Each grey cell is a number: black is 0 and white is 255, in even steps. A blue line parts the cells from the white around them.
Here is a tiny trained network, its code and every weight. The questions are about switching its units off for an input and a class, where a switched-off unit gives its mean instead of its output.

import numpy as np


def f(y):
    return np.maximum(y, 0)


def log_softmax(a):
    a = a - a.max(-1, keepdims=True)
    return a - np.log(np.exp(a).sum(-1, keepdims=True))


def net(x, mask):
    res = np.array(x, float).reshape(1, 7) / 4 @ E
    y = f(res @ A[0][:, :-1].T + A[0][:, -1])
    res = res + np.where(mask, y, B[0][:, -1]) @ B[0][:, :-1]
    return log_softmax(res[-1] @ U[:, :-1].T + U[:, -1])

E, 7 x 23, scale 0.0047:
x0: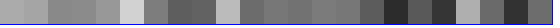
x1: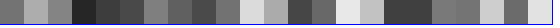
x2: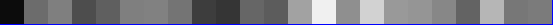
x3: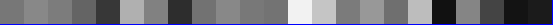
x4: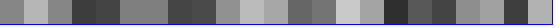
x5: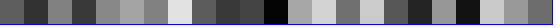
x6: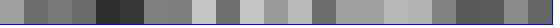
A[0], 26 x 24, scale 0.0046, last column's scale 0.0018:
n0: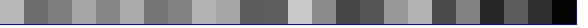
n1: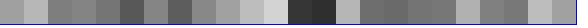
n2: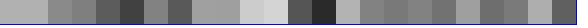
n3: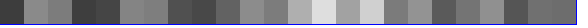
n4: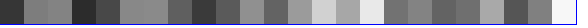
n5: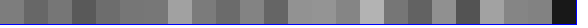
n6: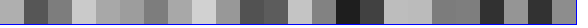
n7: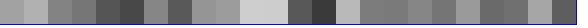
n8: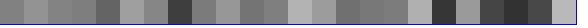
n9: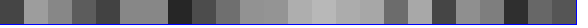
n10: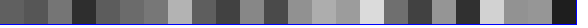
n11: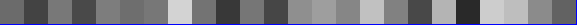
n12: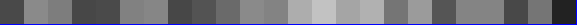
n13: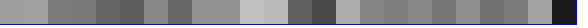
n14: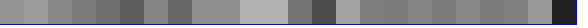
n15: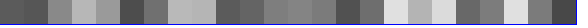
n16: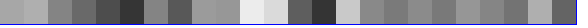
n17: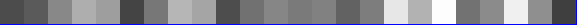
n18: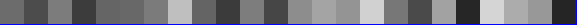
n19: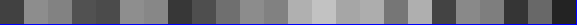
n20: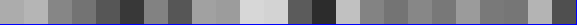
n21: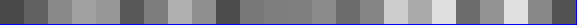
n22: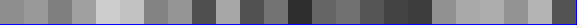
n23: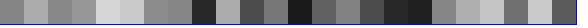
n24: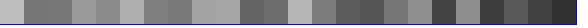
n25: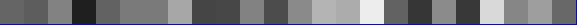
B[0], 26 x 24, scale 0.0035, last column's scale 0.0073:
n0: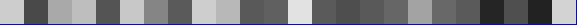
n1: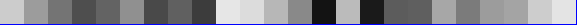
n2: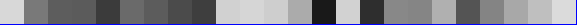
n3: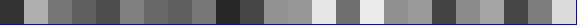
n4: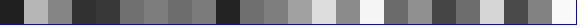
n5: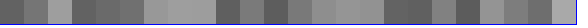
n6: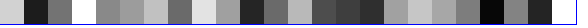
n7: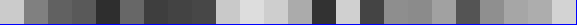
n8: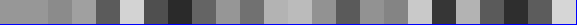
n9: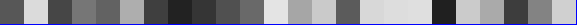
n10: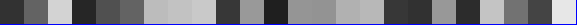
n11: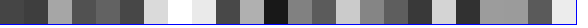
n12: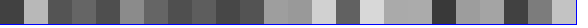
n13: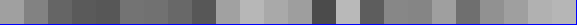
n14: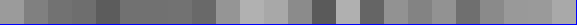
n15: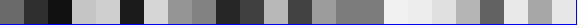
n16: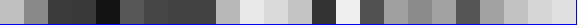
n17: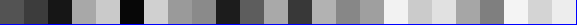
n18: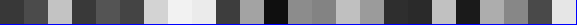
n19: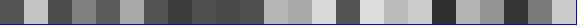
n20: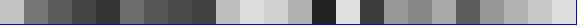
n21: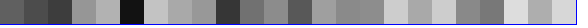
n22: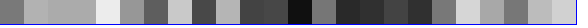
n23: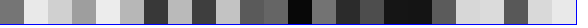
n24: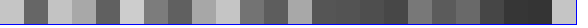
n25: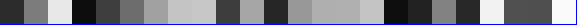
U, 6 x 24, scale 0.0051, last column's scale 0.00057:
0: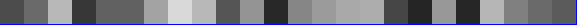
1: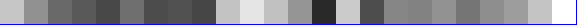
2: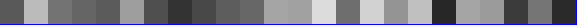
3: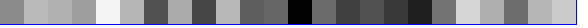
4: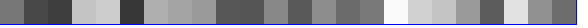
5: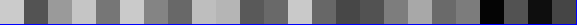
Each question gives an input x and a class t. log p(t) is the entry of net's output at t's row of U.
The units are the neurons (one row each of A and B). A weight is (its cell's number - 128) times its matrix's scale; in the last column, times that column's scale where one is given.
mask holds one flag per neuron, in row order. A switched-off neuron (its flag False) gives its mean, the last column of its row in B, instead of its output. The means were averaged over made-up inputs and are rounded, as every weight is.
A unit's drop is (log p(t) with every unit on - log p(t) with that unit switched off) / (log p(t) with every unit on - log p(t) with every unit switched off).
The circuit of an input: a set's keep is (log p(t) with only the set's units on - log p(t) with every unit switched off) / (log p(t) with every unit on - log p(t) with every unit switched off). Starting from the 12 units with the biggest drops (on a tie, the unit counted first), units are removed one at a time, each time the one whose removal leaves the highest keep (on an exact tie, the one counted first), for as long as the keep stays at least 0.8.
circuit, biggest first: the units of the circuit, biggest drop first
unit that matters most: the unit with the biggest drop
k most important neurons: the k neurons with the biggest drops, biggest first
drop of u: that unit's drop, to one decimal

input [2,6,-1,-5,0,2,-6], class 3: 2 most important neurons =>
(n23 n22)
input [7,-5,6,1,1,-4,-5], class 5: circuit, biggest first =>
(n0 n24)
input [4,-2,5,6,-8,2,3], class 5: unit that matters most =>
n6
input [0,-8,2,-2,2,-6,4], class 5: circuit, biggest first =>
(n0 n6)
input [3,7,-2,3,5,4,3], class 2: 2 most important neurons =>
(n9 n19)
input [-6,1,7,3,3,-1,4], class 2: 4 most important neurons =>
(n9 n19 n12 n3)
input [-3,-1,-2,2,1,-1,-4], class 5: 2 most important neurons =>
(n23 n17)
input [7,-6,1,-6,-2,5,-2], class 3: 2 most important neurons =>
(n23 n22)
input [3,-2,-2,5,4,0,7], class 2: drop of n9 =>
0.2
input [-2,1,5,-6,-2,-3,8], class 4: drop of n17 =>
0.1
